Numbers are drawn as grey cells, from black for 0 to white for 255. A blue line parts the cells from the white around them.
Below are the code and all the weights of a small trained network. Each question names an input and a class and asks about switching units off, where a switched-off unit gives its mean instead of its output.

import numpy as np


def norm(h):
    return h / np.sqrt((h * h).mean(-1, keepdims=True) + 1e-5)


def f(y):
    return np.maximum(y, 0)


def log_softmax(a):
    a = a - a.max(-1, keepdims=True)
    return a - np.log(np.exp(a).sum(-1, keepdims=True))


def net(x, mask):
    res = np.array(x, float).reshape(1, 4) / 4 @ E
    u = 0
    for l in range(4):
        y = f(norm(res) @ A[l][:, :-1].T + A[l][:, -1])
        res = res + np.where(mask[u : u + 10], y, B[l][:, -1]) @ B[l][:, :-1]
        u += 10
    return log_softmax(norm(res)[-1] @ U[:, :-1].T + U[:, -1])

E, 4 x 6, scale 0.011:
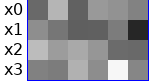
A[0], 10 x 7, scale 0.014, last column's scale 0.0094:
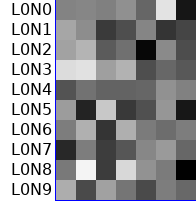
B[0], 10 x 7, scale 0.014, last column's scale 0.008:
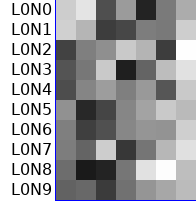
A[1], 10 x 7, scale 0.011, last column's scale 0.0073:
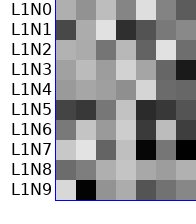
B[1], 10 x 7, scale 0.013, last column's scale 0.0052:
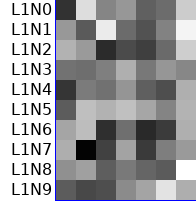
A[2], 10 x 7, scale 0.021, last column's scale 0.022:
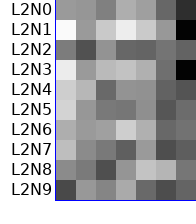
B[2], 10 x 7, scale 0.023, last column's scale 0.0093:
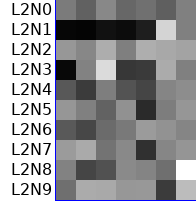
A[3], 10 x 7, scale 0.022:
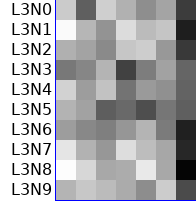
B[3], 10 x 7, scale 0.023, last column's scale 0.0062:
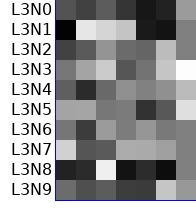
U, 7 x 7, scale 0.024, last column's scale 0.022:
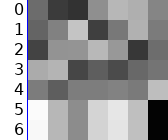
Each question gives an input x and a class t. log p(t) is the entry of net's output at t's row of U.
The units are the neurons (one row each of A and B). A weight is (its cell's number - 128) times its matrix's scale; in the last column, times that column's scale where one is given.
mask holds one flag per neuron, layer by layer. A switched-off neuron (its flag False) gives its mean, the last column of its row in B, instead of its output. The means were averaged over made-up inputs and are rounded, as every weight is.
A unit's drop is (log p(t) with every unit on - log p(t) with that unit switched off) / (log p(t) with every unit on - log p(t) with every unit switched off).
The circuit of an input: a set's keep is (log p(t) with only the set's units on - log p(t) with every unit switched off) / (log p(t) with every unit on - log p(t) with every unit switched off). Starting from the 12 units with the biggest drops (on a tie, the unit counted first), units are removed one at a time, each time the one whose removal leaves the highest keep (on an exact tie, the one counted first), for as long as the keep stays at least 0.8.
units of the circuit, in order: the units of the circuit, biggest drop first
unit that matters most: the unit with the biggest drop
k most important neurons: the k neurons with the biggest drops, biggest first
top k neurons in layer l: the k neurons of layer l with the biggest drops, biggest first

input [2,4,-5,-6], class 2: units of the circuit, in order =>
[L0N2 L2N9]
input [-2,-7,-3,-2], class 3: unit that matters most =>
L0N0
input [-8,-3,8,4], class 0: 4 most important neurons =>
[L0N5 L0N7 L0N9 L1N9]
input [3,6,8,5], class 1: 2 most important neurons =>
[L0N3 L3N3]
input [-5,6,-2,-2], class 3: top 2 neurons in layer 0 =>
[L0N1 L0N8]
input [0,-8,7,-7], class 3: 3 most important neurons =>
[L0N0 L1N6 L0N7]
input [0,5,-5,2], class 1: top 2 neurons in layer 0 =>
[L0N7 L0N0]
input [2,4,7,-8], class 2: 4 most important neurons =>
[L0N2 L0N7 L1N5 L2N9]
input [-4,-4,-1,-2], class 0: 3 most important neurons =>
[L0N5 L0N9 L1N9]
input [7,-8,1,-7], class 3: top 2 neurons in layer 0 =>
[L0N0 L0N5]
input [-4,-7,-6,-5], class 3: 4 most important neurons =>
[L0N0 L0N3 L1N6 L1N2]
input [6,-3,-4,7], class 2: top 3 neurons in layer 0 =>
[L0N3 L0N5 L0N9]
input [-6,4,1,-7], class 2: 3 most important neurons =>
[L0N2 L0N8 L1N5]
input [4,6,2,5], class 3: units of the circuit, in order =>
[L0N1]
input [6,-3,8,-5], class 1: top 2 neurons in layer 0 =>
[L0N3 L0N5]
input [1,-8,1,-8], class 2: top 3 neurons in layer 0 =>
[L0N2 L0N1 L0N4]
